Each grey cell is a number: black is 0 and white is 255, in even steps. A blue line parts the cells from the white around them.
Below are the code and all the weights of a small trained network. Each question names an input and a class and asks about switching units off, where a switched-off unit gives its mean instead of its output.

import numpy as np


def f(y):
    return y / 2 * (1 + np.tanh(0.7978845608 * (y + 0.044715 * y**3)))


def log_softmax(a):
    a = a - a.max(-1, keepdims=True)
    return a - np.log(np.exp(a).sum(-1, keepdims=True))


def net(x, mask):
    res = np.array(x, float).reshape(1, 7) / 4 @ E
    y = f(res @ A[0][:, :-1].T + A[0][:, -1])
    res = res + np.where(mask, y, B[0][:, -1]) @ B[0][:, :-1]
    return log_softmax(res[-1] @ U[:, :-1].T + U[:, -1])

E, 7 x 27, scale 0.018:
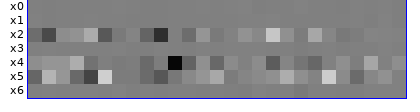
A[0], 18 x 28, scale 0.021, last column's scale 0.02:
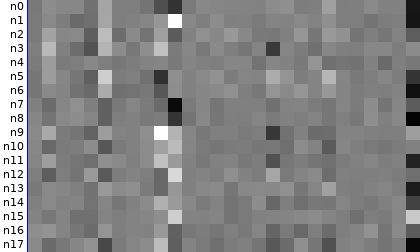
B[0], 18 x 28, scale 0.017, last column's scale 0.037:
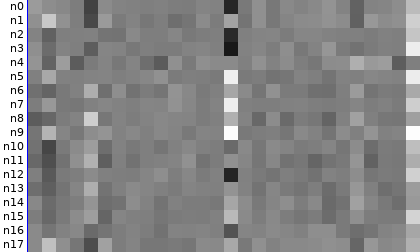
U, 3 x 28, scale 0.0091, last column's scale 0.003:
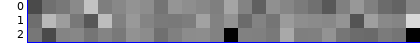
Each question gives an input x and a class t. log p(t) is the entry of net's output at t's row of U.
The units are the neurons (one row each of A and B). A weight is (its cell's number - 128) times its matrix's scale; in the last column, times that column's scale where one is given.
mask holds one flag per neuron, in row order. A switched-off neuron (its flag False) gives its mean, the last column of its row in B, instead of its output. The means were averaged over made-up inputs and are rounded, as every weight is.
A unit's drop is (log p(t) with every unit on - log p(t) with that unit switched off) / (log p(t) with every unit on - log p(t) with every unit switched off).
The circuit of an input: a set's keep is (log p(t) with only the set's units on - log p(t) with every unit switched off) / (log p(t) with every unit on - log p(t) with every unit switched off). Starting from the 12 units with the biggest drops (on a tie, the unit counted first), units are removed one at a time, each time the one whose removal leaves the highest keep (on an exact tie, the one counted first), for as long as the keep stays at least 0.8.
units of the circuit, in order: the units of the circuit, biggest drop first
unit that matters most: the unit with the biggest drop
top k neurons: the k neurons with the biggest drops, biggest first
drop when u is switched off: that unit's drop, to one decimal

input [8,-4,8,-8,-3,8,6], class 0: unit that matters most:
n6
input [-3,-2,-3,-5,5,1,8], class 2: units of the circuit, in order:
n5, n3
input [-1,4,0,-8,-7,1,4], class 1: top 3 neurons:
n1, n11, n8
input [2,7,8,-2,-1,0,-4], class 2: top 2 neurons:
n9, n12
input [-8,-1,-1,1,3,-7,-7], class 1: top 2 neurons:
n17, n15
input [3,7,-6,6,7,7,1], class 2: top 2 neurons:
n3, n2
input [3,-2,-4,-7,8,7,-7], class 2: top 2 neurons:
n2, n3
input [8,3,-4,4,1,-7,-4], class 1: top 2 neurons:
n17, n15
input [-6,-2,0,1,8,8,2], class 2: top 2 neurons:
n2, n9
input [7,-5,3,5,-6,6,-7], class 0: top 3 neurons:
n6, n15, n13
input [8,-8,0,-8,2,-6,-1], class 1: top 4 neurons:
n17, n15, n11, n6
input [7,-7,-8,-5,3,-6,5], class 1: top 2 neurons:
n17, n9
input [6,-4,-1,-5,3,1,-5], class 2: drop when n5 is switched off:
0.5
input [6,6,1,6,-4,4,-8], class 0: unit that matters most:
n0
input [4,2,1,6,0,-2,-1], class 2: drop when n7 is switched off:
0.3
